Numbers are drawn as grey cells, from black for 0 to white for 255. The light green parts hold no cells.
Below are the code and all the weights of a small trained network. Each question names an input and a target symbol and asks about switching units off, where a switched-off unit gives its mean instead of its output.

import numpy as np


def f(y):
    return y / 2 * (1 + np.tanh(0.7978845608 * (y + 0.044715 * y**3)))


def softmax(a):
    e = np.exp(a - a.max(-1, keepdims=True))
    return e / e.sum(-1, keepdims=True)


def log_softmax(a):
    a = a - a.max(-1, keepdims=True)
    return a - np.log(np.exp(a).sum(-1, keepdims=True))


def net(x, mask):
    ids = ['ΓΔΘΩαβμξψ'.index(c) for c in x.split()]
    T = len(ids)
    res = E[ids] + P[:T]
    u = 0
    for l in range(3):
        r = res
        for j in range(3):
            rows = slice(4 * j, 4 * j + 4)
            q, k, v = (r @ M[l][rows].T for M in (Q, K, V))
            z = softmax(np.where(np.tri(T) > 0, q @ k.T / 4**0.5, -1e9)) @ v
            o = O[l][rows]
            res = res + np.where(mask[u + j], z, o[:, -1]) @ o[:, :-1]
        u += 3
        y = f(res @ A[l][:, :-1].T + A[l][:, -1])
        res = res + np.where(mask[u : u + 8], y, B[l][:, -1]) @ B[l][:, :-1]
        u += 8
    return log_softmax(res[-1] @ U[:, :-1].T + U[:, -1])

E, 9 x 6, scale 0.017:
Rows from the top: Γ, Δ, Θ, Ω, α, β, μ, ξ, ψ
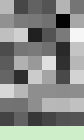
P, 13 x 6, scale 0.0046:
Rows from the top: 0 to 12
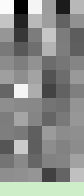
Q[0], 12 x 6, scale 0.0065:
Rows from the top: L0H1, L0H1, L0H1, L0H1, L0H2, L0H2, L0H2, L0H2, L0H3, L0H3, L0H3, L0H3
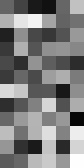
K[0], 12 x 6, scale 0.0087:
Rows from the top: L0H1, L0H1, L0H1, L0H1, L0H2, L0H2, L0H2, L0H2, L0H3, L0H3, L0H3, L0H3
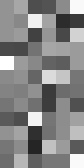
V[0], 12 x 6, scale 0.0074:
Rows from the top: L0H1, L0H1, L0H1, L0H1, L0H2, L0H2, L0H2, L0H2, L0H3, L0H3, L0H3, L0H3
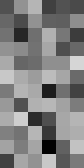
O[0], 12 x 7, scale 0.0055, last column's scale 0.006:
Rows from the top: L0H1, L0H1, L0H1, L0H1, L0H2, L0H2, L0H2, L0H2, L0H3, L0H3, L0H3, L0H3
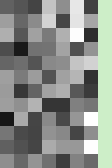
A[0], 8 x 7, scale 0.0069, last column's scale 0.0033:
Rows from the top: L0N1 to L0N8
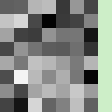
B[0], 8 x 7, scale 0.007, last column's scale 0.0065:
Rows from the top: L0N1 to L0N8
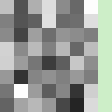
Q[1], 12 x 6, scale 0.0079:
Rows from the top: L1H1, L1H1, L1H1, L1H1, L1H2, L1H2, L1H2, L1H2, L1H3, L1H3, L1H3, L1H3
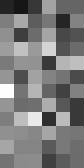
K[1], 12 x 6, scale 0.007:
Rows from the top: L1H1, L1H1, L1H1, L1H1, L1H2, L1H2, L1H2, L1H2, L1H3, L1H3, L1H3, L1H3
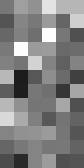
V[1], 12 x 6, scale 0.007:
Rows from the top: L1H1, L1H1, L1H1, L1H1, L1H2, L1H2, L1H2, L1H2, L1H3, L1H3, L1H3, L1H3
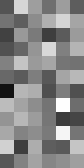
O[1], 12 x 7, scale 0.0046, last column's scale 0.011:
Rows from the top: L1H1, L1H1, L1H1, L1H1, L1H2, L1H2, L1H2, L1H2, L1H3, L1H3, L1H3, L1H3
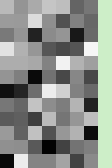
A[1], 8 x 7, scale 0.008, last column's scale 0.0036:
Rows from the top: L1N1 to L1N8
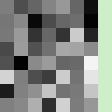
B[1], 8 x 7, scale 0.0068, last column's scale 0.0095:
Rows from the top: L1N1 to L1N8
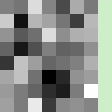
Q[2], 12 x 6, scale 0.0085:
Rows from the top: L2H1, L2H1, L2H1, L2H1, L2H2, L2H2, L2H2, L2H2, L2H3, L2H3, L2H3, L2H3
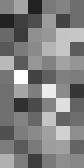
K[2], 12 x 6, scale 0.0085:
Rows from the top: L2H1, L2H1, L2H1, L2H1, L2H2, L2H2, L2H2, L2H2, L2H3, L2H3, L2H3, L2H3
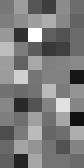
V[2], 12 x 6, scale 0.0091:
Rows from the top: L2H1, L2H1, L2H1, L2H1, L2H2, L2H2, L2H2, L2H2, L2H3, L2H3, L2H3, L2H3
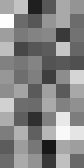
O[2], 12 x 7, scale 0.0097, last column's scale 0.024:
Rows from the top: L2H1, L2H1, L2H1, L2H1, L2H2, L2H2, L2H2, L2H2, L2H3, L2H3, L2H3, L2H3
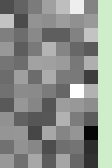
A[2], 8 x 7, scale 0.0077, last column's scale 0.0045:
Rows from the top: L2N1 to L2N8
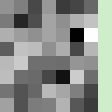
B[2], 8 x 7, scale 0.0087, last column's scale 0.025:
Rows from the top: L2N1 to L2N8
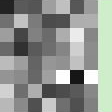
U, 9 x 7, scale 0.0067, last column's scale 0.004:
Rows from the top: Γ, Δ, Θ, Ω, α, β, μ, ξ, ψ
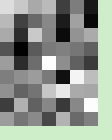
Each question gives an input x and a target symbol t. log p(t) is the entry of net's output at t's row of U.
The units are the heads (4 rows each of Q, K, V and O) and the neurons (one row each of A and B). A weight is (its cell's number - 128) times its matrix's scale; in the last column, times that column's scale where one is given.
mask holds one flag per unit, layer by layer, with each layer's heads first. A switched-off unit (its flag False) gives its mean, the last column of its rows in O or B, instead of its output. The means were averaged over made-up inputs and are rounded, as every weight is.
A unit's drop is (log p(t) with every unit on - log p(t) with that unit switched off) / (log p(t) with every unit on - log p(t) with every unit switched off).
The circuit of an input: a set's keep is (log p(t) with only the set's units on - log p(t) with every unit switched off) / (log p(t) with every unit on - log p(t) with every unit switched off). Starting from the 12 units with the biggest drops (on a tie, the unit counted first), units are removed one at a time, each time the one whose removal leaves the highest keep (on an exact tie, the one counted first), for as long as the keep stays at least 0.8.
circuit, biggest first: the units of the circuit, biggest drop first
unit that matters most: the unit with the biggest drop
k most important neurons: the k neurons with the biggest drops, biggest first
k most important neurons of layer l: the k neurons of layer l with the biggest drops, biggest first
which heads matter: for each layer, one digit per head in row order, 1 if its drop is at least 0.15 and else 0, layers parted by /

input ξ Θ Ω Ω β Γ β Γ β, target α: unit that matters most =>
L1N7
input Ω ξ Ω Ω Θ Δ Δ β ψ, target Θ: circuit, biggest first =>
(L0H1 L2N6 L2H3 L1N2)
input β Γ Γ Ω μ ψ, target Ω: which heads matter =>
100 / 110 / 110
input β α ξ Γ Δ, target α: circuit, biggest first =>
(L2N6 L2N2)
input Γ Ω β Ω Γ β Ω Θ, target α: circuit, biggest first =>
(L1N2 L0N2 L0H1)
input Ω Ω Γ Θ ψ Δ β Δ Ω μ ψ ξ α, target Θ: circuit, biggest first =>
(L2H3 L0H1)
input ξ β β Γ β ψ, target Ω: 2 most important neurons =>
(L2N1 L1N2)
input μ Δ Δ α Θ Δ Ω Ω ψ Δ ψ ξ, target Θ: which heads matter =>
100 / 000 / 011
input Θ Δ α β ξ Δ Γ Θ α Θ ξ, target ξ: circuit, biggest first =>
(L1N7 L0H3)
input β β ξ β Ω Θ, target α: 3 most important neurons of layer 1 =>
(L1N2 L1N3 L1N4)
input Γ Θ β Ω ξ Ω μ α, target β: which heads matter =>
100 / 110 / 101
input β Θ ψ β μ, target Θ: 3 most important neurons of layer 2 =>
(L2N6 L2N1 L2N2)
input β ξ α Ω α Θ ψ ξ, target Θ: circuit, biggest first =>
(L0H1 L2H3 L2N6)
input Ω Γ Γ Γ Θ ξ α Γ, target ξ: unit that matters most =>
L1N2
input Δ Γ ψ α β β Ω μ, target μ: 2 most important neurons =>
(L1N6 L0N5)
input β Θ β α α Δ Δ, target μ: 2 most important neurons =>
(L2N6 L1N2)
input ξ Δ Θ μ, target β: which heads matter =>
000 / 000 / 100
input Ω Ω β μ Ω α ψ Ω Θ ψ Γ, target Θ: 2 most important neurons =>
(L2N6 L1N7)
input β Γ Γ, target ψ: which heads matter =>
001 / 001 / 001
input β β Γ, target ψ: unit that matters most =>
L0H3
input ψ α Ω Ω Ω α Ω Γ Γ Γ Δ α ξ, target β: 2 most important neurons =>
(L2N6 L0N7)
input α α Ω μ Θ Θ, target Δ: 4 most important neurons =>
(L1N2 L2N2 L2N7 L0N1)
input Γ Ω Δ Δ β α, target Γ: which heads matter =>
101 / 000 / 100
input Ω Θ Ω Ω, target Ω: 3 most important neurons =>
(L1N2 L1N7 L2N1)
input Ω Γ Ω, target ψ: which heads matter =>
100 / 010 / 101
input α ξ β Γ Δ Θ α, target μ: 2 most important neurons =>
(L2N6 L1N7)
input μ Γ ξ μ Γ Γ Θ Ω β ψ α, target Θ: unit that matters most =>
L2H3
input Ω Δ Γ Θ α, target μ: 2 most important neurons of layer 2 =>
(L2N6 L2N2)
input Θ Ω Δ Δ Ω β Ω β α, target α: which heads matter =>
000 / 100 / 000
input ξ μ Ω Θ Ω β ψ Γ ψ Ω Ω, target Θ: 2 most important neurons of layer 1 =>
(L1N3 L1N6)
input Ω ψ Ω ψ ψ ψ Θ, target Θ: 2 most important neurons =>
(L1N2 L2N6)
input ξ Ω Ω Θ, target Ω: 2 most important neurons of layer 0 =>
(L0N1 L0N7)
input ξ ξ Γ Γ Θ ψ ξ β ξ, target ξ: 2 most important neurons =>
(L2N6 L1N1)
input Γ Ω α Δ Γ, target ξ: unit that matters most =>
L2H2
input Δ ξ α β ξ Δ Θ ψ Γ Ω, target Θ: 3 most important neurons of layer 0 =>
(L0N4 L0N2 L0N8)
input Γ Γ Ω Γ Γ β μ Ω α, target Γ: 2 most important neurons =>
(L1N6 L2N1)
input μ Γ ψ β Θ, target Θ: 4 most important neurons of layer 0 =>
(L0N4 L0N8 L0N1 L0N7)
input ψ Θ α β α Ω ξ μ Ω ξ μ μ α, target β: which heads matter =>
100 / 100 / 101
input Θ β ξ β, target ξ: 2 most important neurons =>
(L1N2 L0N7)
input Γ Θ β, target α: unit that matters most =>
L1N2
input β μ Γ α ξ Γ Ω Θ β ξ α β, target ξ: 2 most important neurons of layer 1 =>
(L1N2 L1N8)
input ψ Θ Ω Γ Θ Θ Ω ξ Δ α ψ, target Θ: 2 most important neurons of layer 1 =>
(L1N7 L1N6)
